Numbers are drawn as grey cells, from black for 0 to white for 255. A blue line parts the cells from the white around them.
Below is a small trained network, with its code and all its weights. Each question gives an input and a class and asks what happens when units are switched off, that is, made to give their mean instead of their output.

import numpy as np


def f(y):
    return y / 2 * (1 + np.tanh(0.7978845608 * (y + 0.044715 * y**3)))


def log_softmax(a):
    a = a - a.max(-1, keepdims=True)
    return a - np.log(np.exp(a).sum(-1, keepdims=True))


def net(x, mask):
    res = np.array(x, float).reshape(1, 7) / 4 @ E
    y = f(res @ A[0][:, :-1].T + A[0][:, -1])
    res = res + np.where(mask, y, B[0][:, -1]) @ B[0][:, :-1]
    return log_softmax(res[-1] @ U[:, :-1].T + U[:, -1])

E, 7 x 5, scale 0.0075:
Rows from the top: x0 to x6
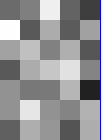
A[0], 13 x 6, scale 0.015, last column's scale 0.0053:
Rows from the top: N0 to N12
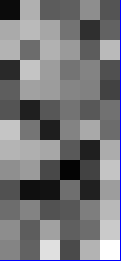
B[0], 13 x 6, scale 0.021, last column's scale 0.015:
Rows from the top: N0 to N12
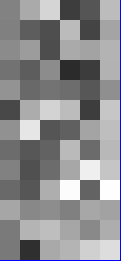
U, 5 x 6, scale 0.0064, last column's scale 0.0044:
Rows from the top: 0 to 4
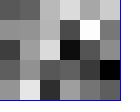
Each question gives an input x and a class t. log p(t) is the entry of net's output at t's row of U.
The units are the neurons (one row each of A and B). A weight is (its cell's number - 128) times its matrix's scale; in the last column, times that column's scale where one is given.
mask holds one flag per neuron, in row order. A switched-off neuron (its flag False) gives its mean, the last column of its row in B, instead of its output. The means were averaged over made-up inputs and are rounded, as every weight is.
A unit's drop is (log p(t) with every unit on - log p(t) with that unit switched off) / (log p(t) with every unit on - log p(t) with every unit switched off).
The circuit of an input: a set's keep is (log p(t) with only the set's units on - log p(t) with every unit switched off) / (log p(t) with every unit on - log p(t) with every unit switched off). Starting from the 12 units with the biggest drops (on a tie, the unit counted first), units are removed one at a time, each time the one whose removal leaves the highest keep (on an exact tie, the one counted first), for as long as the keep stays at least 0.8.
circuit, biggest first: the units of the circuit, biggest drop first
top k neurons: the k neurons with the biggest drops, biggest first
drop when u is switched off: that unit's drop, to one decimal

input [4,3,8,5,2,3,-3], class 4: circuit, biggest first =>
(N9, N12)
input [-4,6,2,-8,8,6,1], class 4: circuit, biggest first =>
(N6)
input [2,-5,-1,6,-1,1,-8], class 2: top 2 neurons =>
(N9, N12)
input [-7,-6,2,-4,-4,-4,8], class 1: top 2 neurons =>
(N8, N10)
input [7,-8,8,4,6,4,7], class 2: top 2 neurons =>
(N0, N3)
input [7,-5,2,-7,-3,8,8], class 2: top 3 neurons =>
(N3, N0, N9)
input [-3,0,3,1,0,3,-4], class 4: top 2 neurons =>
(N12, N9)
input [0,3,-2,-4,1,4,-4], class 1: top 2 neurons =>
(N9, N5)
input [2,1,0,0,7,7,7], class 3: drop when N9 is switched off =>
0.5
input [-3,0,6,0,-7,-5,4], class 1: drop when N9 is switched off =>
0.3
